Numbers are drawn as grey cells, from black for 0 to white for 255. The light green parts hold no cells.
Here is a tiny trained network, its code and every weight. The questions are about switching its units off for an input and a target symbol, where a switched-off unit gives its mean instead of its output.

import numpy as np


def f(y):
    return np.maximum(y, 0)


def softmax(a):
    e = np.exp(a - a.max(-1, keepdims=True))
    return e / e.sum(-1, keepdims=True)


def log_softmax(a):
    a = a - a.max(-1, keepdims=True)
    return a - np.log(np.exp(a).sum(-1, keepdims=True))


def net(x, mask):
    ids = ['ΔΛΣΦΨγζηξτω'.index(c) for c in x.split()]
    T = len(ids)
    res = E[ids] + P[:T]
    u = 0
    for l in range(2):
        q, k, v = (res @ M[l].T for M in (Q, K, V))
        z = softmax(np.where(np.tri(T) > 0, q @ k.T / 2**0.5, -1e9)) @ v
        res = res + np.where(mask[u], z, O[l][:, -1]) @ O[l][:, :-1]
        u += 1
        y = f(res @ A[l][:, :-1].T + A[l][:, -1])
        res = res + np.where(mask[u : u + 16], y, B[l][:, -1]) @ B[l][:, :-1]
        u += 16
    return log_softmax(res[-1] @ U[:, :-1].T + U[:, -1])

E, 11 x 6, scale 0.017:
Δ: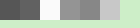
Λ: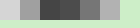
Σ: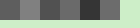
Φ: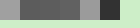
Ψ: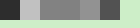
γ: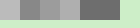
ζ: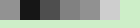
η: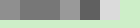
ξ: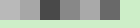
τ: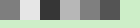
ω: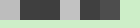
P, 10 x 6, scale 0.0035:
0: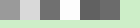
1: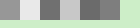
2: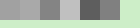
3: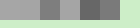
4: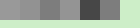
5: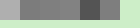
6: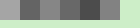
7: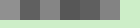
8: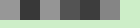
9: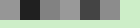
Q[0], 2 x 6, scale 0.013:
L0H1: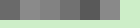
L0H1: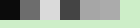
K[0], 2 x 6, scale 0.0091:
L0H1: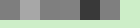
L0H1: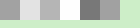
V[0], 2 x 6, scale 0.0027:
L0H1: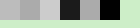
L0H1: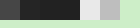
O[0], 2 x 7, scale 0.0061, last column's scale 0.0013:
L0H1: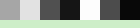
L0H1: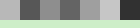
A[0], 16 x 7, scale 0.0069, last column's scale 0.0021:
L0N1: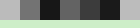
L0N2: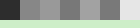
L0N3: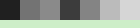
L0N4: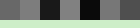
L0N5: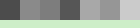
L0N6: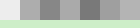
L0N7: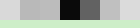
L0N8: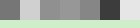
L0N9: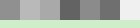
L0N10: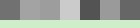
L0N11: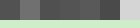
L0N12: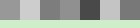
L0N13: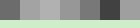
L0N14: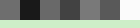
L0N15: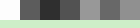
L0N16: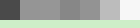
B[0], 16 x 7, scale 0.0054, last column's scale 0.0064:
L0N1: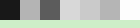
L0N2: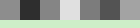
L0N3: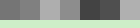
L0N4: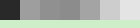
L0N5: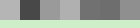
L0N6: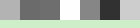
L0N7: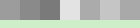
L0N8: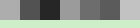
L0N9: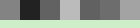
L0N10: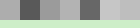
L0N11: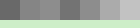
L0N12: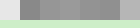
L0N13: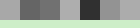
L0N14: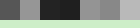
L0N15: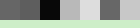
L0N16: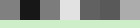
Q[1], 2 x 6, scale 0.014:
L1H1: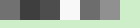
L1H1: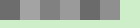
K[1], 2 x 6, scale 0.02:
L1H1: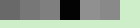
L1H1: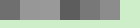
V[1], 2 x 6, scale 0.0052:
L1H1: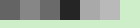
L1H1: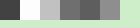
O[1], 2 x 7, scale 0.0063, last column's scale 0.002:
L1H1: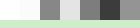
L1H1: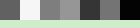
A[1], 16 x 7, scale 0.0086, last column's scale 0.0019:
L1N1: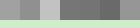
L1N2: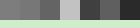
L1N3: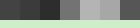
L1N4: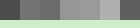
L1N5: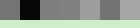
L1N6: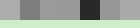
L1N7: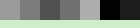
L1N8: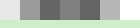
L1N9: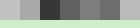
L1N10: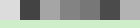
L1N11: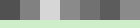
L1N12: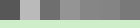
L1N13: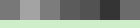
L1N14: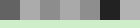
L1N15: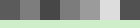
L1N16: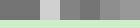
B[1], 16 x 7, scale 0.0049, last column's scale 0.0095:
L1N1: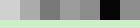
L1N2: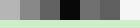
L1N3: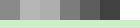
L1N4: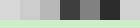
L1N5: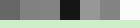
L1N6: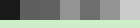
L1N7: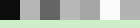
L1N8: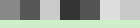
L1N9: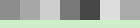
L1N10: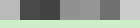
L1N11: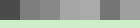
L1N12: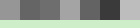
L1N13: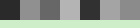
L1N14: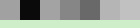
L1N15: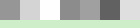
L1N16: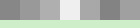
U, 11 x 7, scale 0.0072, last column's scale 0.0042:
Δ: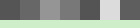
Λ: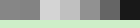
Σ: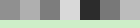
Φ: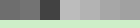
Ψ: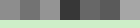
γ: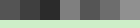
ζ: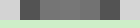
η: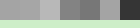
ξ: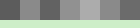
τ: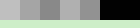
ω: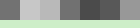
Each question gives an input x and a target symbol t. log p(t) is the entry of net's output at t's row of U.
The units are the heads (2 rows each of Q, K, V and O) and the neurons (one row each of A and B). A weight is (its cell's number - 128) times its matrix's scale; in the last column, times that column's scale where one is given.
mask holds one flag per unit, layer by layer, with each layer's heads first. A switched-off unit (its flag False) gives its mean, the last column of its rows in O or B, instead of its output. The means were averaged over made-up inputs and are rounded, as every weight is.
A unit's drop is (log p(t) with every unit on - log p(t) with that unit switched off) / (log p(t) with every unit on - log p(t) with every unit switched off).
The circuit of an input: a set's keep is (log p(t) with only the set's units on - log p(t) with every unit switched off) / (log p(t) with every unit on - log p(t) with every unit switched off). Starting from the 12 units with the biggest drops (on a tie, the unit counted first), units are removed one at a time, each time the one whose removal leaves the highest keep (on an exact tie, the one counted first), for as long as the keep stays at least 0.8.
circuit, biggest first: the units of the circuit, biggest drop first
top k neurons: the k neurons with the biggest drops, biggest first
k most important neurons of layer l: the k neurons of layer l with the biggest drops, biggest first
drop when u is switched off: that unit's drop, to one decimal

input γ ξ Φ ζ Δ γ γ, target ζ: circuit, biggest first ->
L1N10, L1H1, L0N1, L0N4
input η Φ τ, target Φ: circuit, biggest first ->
L1N7, L1H1, L0N8
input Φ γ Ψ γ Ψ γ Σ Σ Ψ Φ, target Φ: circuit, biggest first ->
L1N7, L0N15
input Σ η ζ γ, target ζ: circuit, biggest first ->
L0N1, L1H1, L1N10, L0H1
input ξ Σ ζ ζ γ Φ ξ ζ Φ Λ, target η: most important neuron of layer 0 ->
L0N7
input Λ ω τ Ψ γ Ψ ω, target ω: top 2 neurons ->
L0N1, L1N3
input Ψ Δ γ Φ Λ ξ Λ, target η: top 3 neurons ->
L1N8, L1N9, L0N7
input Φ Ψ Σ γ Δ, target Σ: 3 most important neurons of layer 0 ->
L0N15, L0N4, L0N6
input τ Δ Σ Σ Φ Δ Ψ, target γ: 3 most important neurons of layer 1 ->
L1N15, L1N4, L1N3
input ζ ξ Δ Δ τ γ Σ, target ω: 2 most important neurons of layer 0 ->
L0N4, L0N1
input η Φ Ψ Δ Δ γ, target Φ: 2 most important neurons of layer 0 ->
L0N15, L0N6
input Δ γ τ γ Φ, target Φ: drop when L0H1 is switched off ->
0.2
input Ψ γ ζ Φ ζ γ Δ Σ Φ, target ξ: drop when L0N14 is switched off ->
0.1
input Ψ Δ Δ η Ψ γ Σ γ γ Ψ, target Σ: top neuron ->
L1N5
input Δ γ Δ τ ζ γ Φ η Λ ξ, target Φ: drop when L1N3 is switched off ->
-0.1
